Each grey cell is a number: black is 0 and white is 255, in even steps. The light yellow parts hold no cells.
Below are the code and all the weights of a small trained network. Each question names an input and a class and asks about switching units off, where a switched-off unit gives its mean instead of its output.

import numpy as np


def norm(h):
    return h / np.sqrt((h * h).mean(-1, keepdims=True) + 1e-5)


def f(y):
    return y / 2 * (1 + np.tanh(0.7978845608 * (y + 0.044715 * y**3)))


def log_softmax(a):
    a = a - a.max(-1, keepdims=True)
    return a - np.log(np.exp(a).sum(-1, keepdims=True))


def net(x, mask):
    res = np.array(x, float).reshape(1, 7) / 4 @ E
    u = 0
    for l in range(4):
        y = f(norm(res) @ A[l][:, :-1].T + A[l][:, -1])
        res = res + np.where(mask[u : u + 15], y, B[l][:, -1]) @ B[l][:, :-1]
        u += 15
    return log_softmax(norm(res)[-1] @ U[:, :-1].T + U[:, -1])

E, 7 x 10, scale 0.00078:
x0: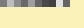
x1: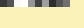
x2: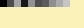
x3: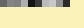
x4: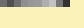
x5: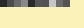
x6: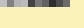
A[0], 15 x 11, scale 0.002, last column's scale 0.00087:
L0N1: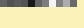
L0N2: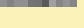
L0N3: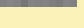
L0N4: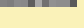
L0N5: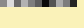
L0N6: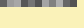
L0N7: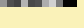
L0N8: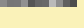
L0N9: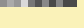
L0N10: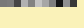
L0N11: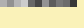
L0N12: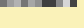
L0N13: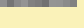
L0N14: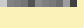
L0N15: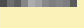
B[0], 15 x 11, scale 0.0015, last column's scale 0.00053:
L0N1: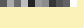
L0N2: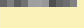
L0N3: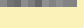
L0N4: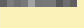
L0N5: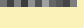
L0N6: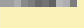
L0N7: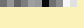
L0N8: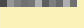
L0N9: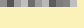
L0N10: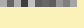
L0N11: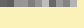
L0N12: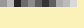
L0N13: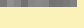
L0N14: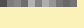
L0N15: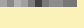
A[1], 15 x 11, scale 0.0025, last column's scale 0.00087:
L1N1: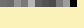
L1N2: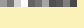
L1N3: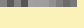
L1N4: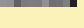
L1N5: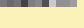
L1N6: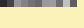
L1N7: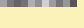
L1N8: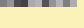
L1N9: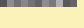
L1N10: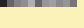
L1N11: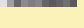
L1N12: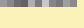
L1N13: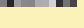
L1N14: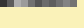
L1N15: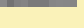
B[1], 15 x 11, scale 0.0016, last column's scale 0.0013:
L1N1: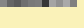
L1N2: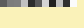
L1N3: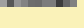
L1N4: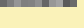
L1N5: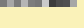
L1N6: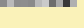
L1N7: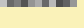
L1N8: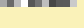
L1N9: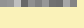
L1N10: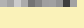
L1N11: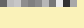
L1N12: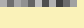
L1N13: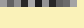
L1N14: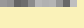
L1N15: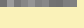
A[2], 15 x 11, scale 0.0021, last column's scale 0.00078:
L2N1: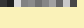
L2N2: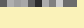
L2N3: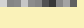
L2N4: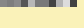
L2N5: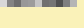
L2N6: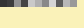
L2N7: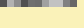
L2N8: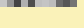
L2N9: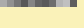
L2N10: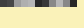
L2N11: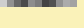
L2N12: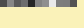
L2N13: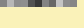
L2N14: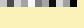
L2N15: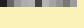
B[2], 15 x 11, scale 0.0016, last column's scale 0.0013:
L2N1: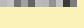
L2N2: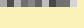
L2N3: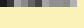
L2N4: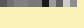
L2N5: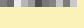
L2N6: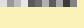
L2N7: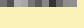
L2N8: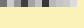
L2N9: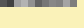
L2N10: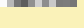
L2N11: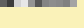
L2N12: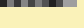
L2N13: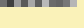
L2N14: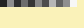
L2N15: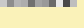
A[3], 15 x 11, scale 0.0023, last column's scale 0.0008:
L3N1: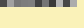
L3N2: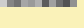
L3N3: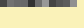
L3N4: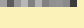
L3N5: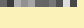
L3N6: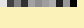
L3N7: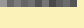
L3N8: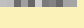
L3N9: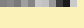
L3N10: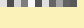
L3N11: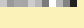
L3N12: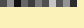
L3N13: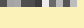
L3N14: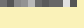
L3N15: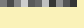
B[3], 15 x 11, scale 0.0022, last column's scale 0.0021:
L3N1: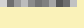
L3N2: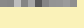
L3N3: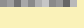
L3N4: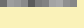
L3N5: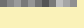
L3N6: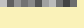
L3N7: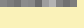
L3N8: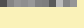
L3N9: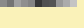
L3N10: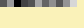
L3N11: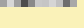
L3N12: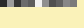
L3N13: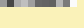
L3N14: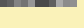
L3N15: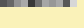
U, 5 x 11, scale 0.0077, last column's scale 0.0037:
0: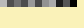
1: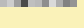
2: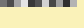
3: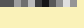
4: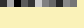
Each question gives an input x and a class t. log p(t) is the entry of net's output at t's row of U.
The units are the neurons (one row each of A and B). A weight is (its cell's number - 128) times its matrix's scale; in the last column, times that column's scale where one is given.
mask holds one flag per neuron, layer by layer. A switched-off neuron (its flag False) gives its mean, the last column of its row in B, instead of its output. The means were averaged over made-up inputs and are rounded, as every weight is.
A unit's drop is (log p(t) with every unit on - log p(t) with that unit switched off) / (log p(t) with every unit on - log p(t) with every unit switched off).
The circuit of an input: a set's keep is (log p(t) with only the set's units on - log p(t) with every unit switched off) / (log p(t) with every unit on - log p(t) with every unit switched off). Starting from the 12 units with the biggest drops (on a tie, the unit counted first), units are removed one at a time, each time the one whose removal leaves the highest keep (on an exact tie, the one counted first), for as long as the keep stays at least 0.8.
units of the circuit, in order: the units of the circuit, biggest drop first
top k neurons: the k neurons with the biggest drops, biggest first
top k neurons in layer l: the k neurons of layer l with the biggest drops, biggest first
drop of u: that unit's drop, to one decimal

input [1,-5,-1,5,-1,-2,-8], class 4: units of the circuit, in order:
L2N12, L3N12
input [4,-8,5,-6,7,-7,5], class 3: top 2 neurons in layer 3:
L3N14, L3N3
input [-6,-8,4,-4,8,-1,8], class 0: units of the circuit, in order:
L1N13, L3N6
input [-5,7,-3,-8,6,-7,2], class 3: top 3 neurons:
L0N1, L1N8, L0N10
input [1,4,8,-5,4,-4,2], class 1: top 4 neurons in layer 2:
L2N10, L2N1, L2N12, L2N6
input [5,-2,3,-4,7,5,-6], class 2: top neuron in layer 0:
L0N1
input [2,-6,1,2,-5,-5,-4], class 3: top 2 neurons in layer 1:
L1N14, L1N6
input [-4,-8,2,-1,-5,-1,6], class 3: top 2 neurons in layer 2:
L2N14, L2N11
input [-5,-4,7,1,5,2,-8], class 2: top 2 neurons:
L2N6, L2N14
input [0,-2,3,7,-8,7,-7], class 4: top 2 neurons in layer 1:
L1N2, L1N11
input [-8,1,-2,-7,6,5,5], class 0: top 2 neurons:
L1N13, L0N10
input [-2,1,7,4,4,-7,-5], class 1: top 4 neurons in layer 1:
L1N2, L1N10, L1N7, L1N12
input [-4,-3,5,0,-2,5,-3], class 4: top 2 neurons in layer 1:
L1N2, L1N11
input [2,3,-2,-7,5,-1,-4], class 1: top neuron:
L3N11
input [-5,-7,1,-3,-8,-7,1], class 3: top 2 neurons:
L1N14, L3N14
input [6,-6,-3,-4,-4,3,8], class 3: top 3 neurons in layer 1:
L1N2, L1N6, L1N10
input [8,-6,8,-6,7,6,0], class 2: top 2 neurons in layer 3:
L3N10, L3N1
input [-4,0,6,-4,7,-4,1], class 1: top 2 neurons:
L3N11, L1N2
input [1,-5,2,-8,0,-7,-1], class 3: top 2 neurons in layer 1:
L1N14, L1N8
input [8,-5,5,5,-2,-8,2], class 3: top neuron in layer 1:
L1N2
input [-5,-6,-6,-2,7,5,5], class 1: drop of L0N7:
0.3
